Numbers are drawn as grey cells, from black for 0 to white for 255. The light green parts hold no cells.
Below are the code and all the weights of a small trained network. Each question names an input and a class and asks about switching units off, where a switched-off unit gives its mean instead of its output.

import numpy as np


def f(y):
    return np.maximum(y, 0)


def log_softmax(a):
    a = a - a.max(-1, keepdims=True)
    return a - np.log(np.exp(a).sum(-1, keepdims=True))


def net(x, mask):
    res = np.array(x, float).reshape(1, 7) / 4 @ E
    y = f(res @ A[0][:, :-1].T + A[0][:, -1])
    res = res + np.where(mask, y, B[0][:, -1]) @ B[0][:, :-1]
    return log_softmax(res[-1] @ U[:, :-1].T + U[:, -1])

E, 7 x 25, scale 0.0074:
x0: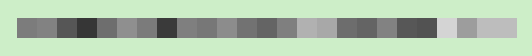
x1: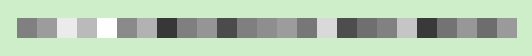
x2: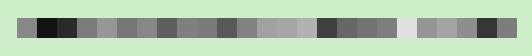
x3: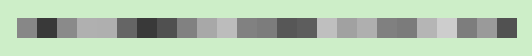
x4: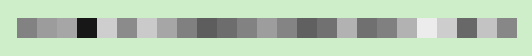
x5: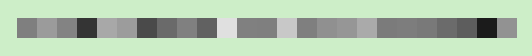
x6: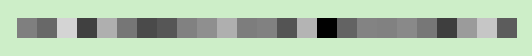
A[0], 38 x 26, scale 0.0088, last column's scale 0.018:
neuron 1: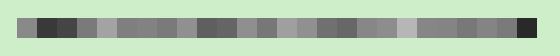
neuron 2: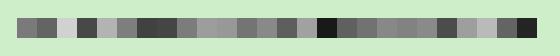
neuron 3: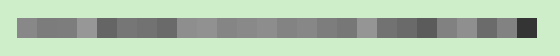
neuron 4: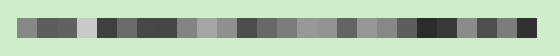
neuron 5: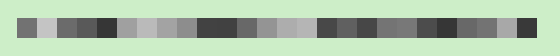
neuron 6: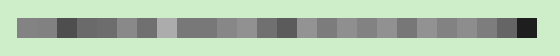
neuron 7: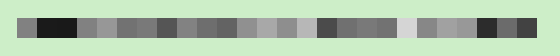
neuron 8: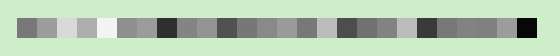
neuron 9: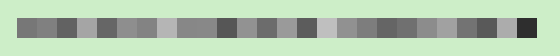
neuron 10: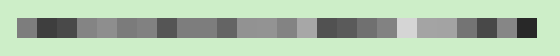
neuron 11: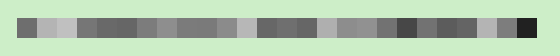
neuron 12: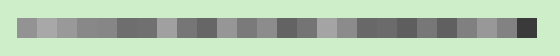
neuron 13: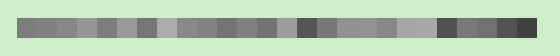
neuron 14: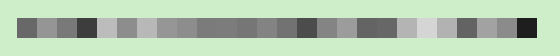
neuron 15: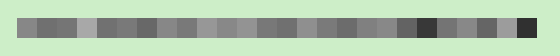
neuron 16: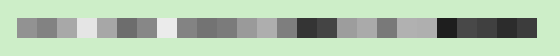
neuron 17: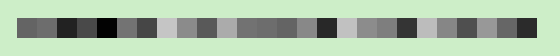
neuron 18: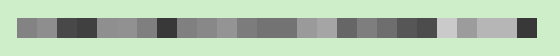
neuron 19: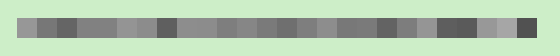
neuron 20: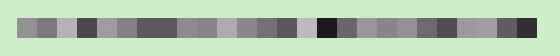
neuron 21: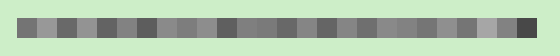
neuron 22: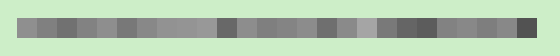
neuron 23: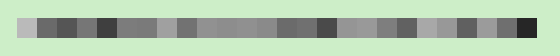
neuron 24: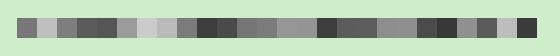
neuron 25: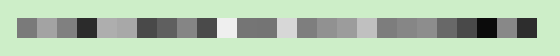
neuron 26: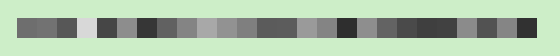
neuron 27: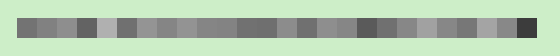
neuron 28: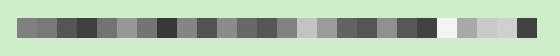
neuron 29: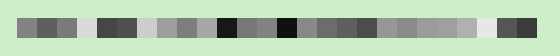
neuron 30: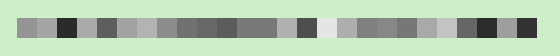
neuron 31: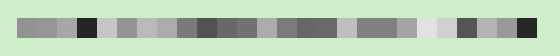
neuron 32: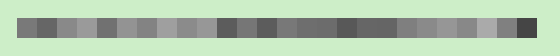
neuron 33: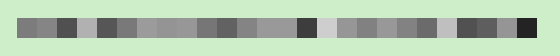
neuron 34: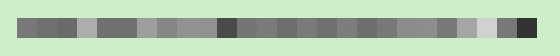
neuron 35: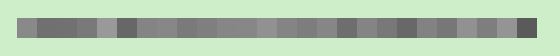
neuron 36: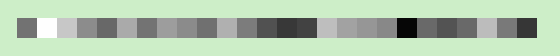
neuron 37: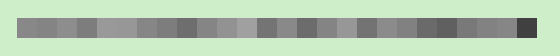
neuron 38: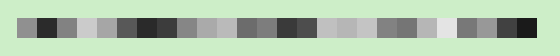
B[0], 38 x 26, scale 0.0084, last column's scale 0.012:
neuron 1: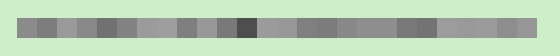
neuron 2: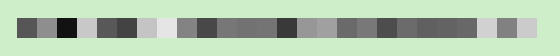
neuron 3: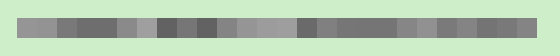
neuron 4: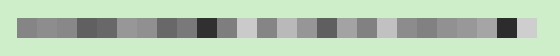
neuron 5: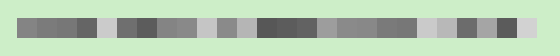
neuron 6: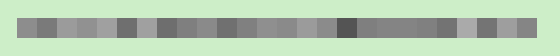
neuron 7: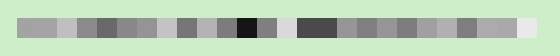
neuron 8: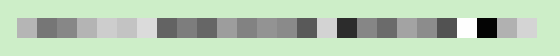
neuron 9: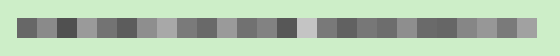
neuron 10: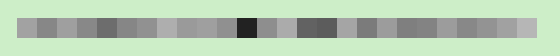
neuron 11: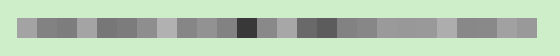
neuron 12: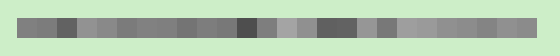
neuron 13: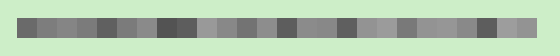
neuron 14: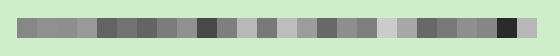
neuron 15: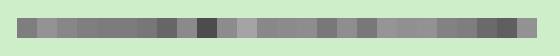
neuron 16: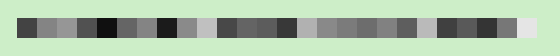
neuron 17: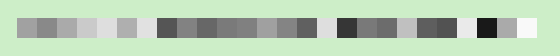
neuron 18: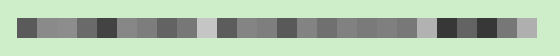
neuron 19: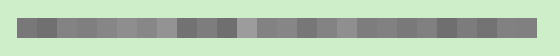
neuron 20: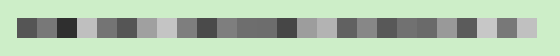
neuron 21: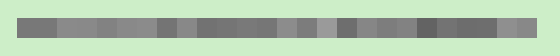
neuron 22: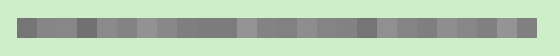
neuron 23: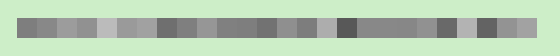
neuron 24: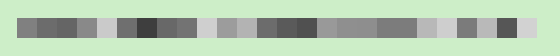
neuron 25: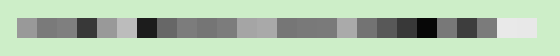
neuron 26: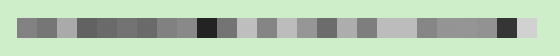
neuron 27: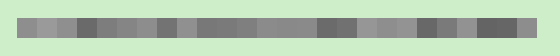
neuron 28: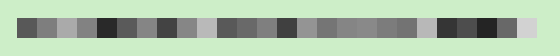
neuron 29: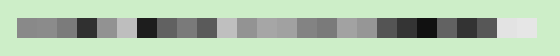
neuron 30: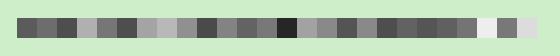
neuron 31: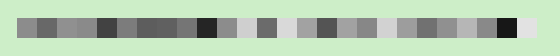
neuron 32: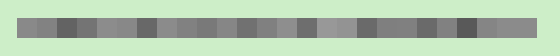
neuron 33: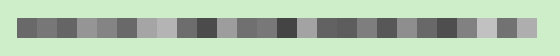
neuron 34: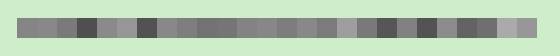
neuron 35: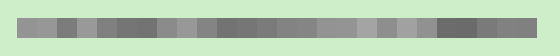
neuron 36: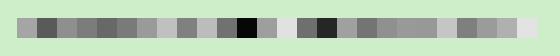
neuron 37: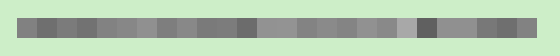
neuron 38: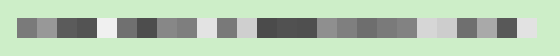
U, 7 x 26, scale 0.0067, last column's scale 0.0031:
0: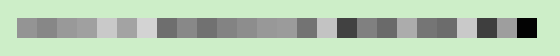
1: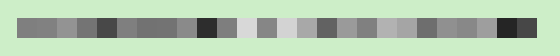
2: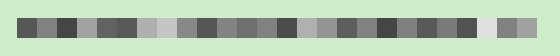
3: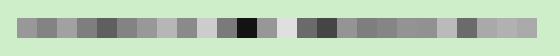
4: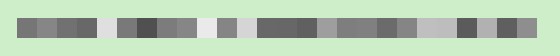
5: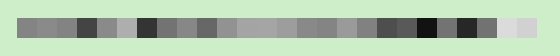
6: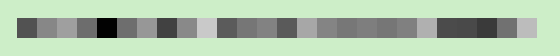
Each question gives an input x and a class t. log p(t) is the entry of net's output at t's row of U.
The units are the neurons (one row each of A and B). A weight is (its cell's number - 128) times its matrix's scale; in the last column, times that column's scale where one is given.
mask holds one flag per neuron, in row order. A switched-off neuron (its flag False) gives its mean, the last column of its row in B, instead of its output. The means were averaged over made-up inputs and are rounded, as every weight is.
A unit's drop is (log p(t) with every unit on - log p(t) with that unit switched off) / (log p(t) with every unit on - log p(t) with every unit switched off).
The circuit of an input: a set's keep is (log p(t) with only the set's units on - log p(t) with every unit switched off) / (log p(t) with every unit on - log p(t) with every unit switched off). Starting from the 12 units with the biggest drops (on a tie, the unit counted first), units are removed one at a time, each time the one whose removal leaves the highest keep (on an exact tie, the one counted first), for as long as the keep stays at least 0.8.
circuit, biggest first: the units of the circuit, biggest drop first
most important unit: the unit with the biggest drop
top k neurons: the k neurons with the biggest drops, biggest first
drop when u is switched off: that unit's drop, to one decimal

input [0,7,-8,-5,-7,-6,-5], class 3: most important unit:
neuron 36
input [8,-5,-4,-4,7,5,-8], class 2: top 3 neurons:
neuron 30; neuron 16; neuron 33
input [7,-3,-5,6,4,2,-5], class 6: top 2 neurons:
neuron 28; neuron 18
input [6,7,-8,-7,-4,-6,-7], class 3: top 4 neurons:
neuron 36; neuron 17; neuron 11; neuron 2
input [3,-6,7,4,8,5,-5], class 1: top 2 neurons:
neuron 31; neuron 14
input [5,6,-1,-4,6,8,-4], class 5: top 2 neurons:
neuron 25; neuron 17
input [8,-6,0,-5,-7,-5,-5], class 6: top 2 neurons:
neuron 28; neuron 18
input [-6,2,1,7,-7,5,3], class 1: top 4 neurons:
neuron 4; neuron 26; neuron 24; neuron 5
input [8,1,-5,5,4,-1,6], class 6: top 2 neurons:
neuron 28; neuron 18
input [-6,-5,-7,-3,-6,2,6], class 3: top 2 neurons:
neuron 36; neuron 31
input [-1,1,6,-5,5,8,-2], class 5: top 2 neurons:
neuron 25; neuron 36
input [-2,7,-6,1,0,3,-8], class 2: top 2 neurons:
neuron 30; neuron 17
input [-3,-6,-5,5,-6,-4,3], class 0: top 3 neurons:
neuron 17; neuron 31; neuron 23
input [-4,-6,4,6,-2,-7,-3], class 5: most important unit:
neuron 29
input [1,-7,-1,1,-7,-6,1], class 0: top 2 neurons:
neuron 17; neuron 31
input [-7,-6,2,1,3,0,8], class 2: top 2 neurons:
neuron 2; neuron 20
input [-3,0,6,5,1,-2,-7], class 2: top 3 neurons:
neuron 30; neuron 33; neuron 36
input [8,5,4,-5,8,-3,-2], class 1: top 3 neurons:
neuron 31; neuron 14; neuron 16
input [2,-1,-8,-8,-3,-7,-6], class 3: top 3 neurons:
neuron 36; neuron 38; neuron 11
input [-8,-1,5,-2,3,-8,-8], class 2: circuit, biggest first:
neuron 30
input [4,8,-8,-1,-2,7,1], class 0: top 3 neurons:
neuron 8; neuron 7; neuron 10
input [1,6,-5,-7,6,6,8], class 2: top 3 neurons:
neuron 2; neuron 20; neuron 17
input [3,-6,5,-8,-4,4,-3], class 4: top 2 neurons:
neuron 5; neuron 24
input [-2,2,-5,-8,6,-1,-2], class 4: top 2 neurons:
neuron 24; neuron 5
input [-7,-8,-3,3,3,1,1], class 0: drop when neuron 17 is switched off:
2.0
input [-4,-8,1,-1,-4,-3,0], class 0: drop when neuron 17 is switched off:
0.6
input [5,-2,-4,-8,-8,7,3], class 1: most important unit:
neuron 26
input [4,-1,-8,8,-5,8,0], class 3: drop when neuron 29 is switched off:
0.1
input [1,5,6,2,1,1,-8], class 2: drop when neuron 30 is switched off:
0.6
